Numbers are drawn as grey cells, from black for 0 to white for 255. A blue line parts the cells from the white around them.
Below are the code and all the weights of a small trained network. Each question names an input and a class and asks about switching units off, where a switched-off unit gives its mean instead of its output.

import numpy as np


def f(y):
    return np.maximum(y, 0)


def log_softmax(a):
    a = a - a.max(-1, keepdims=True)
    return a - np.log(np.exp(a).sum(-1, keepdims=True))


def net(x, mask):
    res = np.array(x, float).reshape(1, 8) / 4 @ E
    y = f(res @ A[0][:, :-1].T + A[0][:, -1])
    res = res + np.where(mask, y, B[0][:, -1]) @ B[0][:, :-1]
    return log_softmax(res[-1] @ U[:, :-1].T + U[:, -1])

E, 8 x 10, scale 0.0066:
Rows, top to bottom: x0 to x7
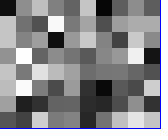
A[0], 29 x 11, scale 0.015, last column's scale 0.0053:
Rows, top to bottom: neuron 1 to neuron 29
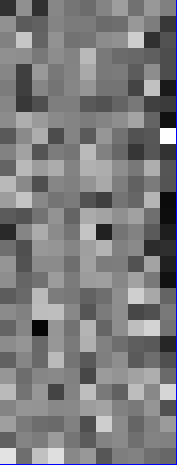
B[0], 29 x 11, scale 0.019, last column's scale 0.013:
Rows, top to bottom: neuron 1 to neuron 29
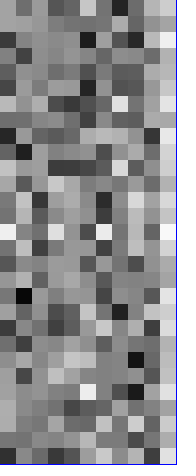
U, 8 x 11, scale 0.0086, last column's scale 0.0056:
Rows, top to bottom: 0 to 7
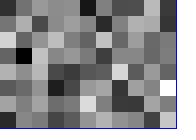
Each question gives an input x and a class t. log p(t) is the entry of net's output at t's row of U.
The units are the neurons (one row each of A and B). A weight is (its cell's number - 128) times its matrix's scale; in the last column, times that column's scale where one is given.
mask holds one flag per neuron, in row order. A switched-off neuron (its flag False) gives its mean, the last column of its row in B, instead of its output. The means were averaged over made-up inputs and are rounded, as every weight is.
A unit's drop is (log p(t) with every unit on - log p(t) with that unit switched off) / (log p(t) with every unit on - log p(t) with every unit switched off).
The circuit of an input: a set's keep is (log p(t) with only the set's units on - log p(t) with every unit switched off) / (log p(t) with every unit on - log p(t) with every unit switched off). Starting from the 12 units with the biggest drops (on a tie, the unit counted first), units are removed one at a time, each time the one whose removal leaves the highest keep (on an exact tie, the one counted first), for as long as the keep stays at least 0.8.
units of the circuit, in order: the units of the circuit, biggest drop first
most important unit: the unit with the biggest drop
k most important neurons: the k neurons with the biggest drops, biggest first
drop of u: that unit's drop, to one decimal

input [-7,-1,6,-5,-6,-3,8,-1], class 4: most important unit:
neuron 7
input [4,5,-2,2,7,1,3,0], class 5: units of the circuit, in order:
[neuron 29; neuron 20]
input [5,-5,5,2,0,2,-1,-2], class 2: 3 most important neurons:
[neuron 15; neuron 29; neuron 21]
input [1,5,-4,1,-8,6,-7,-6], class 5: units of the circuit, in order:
[neuron 21; neuron 1]
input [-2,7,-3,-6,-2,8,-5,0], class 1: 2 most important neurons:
[neuron 13; neuron 3]
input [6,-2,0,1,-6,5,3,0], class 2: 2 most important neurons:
[neuron 15; neuron 29]
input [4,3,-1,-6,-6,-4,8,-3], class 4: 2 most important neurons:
[neuron 7; neuron 3]
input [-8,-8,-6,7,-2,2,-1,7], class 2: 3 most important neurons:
[neuron 27; neuron 24; neuron 29]
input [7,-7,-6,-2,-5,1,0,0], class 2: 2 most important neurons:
[neuron 15; neuron 29]
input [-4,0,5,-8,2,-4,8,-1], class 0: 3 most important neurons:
[neuron 6; neuron 5; neuron 17]
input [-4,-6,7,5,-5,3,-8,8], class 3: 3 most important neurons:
[neuron 19; neuron 7; neuron 24]
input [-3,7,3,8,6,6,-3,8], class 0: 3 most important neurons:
[neuron 3; neuron 8; neuron 10]
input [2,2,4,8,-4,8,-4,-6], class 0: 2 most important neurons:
[neuron 3; neuron 8]
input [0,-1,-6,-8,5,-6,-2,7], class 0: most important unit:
neuron 6
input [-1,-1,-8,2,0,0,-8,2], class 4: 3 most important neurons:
[neuron 11; neuron 25; neuron 26]
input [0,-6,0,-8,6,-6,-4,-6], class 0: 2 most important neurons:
[neuron 6; neuron 5]
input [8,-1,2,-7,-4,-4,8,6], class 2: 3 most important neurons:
[neuron 15; neuron 3; neuron 11]
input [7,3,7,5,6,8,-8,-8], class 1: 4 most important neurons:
[neuron 13; neuron 19; neuron 7; neuron 24]
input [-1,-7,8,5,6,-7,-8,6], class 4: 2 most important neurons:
[neuron 11; neuron 26]
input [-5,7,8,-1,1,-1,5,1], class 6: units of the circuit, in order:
[neuron 25]
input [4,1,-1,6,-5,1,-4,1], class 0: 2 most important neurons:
[neuron 3; neuron 29]
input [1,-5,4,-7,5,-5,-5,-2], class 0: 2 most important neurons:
[neuron 6; neuron 5]
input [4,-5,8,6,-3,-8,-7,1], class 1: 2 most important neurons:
[neuron 16; neuron 14]
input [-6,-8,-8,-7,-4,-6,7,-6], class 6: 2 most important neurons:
[neuron 1; neuron 23]
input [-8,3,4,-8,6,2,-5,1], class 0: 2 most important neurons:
[neuron 6; neuron 15]
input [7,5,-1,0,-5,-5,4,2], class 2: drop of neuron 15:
2.3
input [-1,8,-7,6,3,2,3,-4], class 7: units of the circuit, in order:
[neuron 29]
